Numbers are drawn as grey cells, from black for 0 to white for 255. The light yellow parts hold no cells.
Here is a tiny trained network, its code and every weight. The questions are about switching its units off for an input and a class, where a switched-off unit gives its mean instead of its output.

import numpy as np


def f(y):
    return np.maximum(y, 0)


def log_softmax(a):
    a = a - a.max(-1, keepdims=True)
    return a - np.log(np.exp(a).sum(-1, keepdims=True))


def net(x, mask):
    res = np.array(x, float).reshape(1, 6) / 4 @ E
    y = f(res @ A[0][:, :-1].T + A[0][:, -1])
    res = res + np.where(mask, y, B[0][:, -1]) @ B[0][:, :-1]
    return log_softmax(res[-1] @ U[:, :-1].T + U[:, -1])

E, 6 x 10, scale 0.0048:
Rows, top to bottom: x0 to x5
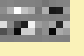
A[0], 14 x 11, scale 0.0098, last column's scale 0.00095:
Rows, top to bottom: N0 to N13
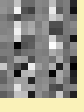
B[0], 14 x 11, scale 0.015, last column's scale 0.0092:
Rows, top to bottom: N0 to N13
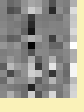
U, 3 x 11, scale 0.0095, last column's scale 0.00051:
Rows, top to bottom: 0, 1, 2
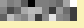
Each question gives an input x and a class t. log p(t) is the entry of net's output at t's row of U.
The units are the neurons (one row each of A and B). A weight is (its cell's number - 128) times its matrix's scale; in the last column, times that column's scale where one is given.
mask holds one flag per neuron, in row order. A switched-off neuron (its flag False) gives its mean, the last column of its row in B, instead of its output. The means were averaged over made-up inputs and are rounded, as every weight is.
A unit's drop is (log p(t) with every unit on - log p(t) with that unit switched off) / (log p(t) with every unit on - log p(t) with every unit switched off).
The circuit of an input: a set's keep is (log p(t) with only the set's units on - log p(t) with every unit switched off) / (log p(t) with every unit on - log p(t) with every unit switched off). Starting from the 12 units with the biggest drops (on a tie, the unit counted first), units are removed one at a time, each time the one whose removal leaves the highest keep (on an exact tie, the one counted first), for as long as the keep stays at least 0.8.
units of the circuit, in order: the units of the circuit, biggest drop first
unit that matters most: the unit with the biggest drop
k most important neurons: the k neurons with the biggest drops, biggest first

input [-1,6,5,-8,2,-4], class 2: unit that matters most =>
N13
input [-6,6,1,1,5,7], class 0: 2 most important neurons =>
N4, N1
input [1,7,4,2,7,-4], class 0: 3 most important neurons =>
N4, N12, N1
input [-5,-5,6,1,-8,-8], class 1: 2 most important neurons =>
N1, N5
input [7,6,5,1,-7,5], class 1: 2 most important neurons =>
N1, N6
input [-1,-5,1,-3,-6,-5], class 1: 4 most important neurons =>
N1, N5, N4, N12
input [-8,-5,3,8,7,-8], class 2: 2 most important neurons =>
N9, N1
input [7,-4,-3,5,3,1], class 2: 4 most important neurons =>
N9, N4, N12, N3
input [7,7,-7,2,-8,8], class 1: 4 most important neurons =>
N1, N5, N6, N0
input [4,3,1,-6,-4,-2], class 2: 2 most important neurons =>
N13, N10
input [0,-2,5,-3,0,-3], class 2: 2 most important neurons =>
N4, N12
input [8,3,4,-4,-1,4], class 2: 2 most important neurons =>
N6, N13
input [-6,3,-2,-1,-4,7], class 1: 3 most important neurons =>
N6, N1, N5
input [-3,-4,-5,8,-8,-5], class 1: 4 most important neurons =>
N1, N5, N0, N13
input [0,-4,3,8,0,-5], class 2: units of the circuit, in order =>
N9
